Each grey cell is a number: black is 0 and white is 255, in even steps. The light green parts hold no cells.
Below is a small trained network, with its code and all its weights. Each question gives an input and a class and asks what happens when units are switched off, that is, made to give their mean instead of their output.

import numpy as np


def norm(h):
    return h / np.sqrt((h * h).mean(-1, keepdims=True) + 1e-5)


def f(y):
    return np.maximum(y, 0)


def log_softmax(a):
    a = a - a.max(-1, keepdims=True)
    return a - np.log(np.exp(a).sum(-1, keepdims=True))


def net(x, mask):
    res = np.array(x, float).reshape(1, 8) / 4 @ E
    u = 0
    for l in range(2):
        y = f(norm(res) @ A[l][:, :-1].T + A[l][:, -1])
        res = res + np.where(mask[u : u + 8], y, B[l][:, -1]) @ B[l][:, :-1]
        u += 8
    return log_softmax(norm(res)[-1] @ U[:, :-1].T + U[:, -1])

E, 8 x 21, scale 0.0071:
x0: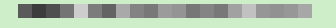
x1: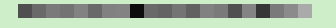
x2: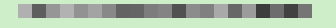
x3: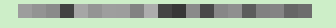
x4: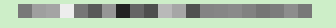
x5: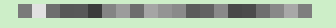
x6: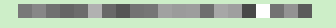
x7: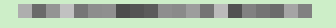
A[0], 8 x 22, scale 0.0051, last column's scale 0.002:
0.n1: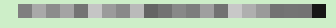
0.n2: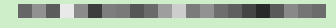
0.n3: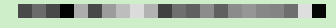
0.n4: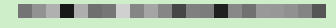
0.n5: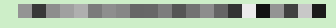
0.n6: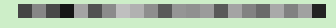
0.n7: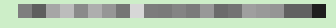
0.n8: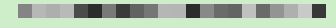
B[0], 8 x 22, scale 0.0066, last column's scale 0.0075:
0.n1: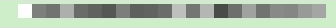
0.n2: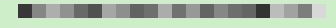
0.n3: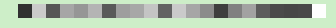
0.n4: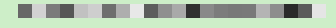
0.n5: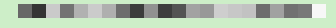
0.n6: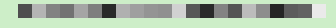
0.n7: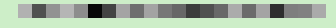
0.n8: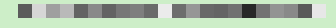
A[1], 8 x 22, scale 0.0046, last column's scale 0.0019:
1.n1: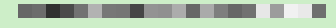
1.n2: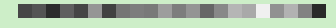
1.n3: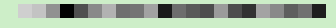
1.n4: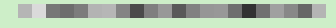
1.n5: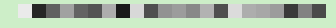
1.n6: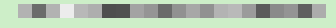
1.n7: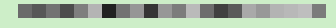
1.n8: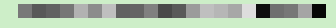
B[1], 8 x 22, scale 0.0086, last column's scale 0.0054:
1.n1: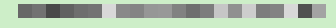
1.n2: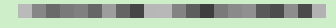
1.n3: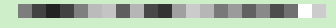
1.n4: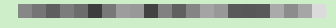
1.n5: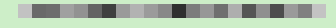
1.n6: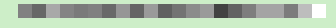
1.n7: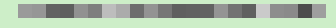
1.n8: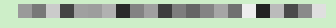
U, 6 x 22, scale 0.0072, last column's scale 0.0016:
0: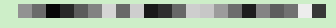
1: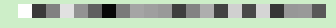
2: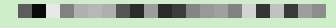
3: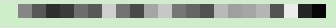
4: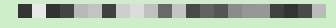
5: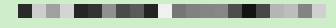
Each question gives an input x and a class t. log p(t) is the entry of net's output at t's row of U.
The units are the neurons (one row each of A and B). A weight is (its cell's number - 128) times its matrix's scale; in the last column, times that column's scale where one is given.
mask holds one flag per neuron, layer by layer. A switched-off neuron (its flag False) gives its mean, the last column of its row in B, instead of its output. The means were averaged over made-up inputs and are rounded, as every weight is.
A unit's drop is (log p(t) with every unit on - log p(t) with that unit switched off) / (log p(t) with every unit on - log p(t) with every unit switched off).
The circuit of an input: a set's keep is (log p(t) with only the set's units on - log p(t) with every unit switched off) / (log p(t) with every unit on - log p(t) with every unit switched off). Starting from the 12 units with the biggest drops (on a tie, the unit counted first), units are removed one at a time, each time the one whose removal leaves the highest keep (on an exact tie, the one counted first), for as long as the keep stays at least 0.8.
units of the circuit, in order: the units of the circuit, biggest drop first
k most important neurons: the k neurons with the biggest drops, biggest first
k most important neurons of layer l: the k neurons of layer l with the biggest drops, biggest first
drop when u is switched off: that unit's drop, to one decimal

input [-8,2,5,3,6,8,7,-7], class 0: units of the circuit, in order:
1.n3
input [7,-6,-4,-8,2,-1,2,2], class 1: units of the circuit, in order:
1.n5; 0.n6
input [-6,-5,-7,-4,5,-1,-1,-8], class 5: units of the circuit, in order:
0.n8; 0.n3
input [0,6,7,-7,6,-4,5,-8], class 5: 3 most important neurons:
0.n8; 0.n2; 1.n8
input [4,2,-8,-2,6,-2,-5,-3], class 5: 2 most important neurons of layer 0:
0.n8; 0.n2
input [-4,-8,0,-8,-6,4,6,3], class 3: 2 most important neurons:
1.n1; 1.n2
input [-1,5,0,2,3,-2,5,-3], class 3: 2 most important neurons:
0.n5; 0.n8
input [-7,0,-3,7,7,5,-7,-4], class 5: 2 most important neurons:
0.n8; 0.n2
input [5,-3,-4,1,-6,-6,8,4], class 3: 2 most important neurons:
1.n1; 1.n2
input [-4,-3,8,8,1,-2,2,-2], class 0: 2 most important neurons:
1.n3; 0.n5
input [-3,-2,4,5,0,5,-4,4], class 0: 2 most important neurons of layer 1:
1.n3; 1.n4
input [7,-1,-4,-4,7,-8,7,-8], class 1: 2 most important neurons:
1.n5; 0.n1
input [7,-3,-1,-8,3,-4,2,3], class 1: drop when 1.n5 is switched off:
0.2
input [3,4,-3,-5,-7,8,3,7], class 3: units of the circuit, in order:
1.n1
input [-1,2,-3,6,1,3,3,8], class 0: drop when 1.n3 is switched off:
0.1
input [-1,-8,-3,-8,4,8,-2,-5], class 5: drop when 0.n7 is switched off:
0.0
